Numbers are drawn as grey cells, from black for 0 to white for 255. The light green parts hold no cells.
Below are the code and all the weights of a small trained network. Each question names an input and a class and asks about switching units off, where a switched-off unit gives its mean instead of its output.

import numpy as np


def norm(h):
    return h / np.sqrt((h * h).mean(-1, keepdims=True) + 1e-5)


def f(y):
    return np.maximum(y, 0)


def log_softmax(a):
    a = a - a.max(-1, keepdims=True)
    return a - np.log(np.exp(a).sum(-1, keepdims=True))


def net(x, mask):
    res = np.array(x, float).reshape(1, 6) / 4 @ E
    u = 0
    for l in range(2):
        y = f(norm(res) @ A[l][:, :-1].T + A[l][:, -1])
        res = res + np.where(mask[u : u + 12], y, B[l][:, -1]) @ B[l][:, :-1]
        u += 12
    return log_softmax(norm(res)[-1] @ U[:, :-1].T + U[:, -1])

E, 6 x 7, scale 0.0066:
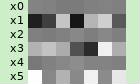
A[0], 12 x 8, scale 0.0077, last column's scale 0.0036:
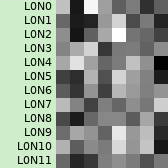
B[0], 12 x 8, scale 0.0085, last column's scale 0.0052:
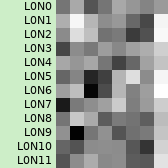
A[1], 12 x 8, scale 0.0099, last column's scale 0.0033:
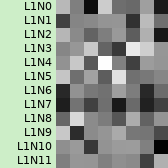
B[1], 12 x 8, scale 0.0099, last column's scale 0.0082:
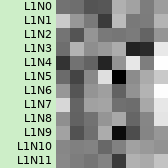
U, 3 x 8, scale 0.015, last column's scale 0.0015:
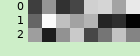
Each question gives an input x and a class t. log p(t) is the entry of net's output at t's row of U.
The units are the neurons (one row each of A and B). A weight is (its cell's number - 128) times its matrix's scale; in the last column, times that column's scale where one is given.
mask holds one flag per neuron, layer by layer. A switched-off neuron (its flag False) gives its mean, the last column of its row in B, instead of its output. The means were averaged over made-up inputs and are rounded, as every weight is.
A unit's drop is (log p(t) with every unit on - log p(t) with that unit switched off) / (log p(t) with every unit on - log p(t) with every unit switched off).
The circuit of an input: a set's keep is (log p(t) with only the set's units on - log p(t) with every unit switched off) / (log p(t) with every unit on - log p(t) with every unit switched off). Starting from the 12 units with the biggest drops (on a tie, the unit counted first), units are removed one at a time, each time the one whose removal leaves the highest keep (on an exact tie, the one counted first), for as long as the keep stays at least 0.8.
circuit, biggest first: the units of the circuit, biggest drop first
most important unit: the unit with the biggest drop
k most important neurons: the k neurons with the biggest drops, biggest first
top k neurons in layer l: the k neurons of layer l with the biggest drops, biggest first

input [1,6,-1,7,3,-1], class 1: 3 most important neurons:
L1N3; L1N4; L0N4
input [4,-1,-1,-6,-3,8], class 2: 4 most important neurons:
L1N5; L1N3; L0N9; L1N9
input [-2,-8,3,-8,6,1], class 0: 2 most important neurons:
L1N4; L1N3
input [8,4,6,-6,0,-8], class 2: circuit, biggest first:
L1N7
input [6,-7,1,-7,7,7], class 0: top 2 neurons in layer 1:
L1N4; L1N3
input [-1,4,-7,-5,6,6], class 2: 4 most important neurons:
L1N5; L0N9; L1N3; L1N4
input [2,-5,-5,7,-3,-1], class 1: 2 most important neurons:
L1N3; L0N6
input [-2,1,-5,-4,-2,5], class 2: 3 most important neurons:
L1N5; L0N9; L1N3
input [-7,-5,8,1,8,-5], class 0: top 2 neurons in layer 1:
L1N4; L1N5
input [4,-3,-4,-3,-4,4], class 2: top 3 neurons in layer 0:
L0N6; L0N10; L0N3
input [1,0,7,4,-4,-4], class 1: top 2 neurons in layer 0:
L0N10; L0N11
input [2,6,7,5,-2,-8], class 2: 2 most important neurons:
L1N7; L1N4
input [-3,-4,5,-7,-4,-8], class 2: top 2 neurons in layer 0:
L0N2; L0N6
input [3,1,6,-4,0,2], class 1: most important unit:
L0N2
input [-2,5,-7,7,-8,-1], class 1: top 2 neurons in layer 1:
L1N3; L1N4
